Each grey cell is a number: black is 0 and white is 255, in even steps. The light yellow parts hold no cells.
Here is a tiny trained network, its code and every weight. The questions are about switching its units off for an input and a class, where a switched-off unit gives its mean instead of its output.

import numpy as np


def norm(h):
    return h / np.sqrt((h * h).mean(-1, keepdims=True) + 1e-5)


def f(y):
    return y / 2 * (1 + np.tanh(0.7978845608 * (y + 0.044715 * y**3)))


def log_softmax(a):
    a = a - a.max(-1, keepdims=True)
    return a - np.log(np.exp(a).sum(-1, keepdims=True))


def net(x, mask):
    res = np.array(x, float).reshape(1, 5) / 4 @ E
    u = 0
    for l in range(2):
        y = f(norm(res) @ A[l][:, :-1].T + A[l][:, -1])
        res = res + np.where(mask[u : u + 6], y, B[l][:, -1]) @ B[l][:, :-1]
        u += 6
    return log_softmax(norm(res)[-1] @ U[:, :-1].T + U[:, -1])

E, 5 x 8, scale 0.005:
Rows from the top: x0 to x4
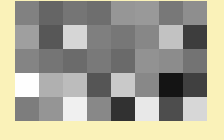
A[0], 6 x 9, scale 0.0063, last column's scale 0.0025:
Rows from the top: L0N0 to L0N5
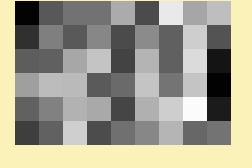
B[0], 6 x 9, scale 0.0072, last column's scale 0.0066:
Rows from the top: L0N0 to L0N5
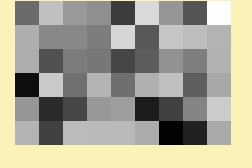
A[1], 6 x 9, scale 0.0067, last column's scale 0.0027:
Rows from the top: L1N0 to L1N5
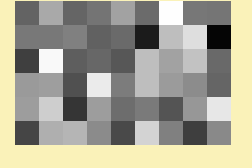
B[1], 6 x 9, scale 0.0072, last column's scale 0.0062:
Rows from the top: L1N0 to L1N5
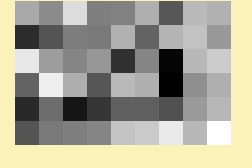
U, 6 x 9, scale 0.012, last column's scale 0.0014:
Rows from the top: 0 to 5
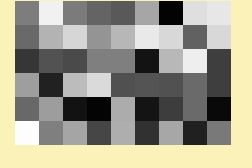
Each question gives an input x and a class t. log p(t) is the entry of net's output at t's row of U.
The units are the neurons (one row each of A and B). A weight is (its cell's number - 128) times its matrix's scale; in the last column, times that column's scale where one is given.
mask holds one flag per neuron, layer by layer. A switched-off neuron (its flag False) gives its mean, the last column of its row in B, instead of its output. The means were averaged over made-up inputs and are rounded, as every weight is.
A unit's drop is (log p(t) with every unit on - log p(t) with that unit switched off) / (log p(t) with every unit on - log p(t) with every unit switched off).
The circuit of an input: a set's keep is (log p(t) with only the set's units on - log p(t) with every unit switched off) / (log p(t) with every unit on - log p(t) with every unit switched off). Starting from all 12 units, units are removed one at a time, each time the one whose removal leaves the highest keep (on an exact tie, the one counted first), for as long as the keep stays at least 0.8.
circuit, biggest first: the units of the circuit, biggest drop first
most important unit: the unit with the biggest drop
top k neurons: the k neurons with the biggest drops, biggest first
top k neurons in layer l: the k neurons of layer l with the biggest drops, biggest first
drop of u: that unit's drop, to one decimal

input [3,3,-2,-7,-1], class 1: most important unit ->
L0N0
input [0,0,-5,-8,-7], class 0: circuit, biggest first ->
[L1N2, L0N0, L1N3]
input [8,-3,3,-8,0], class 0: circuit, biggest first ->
[L0N0, L1N2]
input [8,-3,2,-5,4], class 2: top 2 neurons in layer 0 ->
[L0N4, L0N1]
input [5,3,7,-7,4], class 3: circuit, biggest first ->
[L0N4, L0N5]
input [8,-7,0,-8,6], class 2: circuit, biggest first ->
[L0N4, L0N1]
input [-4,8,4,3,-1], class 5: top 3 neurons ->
[L0N0, L0N3, L1N5]
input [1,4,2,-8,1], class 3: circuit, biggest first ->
[L0N4, L0N5]
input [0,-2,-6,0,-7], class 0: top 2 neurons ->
[L0N4, L0N5]
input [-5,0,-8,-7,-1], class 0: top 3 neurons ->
[L0N0, L1N3, L0N1]
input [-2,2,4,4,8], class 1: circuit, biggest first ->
[L1N5, L0N3]
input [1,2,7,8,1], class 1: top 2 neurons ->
[L0N4, L0N1]
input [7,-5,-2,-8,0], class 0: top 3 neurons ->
[L0N0, L1N3, L1N2]
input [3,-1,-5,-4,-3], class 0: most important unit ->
L1N2
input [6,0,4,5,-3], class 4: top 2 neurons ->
[L0N5, L0N1]
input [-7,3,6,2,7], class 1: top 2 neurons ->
[L0N3, L1N5]
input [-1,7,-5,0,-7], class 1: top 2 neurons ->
[L0N4, L0N0]
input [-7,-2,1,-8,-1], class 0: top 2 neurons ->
[L0N0, L1N3]
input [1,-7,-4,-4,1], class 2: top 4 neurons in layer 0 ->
[L0N1, L0N4, L0N3, L0N2]
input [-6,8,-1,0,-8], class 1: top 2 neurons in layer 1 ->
[L1N2, L1N0]
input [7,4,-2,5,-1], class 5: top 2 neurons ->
[L0N0, L1N5]
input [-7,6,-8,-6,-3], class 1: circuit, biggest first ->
[L0N0]
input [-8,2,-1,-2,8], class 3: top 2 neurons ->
[L0N4, L0N5]
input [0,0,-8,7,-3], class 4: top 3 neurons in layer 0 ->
[L0N5, L0N1, L0N2]
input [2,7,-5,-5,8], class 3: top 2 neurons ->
[L0N4, L0N5]
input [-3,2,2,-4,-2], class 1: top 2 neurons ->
[L1N5, L0N5]
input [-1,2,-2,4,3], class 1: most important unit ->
L1N5
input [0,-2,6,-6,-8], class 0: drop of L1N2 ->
0.2
